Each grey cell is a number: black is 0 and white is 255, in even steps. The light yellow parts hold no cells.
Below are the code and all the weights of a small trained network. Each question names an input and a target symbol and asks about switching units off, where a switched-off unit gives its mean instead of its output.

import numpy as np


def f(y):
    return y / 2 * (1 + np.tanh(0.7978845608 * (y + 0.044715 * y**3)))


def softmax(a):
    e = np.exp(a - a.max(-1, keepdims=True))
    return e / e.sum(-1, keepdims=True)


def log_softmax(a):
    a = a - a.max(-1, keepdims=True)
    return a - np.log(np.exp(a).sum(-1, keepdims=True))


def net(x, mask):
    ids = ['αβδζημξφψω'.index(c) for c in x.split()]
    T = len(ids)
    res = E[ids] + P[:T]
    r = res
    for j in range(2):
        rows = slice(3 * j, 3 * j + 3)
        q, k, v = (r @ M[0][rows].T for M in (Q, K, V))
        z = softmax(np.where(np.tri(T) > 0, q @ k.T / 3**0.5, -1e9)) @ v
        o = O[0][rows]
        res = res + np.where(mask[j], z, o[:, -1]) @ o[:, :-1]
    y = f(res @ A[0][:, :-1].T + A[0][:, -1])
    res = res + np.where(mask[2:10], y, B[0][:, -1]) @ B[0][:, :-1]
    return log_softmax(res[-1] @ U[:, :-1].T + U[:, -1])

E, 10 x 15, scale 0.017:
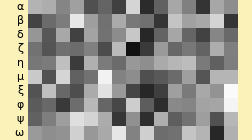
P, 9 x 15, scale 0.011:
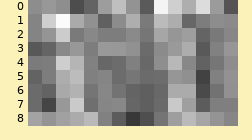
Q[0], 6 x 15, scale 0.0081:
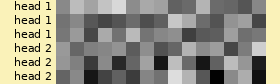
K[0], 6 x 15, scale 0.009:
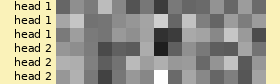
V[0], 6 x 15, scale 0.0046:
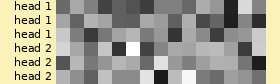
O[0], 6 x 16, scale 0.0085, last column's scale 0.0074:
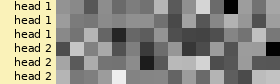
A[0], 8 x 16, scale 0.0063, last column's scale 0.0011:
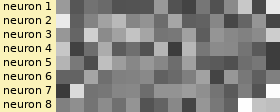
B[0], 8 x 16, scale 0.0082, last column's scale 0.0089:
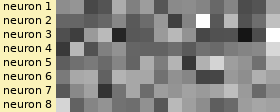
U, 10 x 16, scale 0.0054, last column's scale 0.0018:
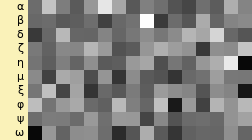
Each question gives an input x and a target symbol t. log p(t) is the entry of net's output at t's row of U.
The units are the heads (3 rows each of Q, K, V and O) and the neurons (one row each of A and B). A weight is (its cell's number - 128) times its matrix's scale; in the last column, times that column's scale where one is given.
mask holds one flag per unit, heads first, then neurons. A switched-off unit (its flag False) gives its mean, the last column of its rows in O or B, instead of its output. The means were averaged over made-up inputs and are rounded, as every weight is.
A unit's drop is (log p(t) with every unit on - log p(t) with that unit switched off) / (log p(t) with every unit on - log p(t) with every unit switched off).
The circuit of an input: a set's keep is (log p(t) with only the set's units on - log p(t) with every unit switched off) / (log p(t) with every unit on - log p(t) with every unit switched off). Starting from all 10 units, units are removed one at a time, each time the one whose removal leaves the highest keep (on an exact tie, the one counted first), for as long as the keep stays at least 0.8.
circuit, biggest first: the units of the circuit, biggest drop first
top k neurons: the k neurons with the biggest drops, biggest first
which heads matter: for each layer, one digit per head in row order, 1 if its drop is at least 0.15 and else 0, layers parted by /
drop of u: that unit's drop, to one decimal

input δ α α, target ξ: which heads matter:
11
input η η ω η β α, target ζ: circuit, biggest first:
head 2; head 1
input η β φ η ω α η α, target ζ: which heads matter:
01
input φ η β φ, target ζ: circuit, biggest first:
head 2; head 1; neuron 3
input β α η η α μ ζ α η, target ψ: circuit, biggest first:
head 2
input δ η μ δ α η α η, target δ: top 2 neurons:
neuron 7; neuron 3
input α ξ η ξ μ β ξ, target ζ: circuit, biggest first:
head 2; head 1
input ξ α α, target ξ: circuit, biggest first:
head 1; head 2
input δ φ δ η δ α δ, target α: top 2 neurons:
neuron 1; neuron 6
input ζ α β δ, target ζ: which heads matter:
11
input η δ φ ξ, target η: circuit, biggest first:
head 1; neuron 8; head 2
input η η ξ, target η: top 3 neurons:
neuron 8; neuron 3; neuron 1
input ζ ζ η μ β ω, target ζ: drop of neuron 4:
0.2
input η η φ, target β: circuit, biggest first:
head 2
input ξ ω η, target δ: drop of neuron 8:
0.1
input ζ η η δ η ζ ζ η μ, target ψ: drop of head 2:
1.0
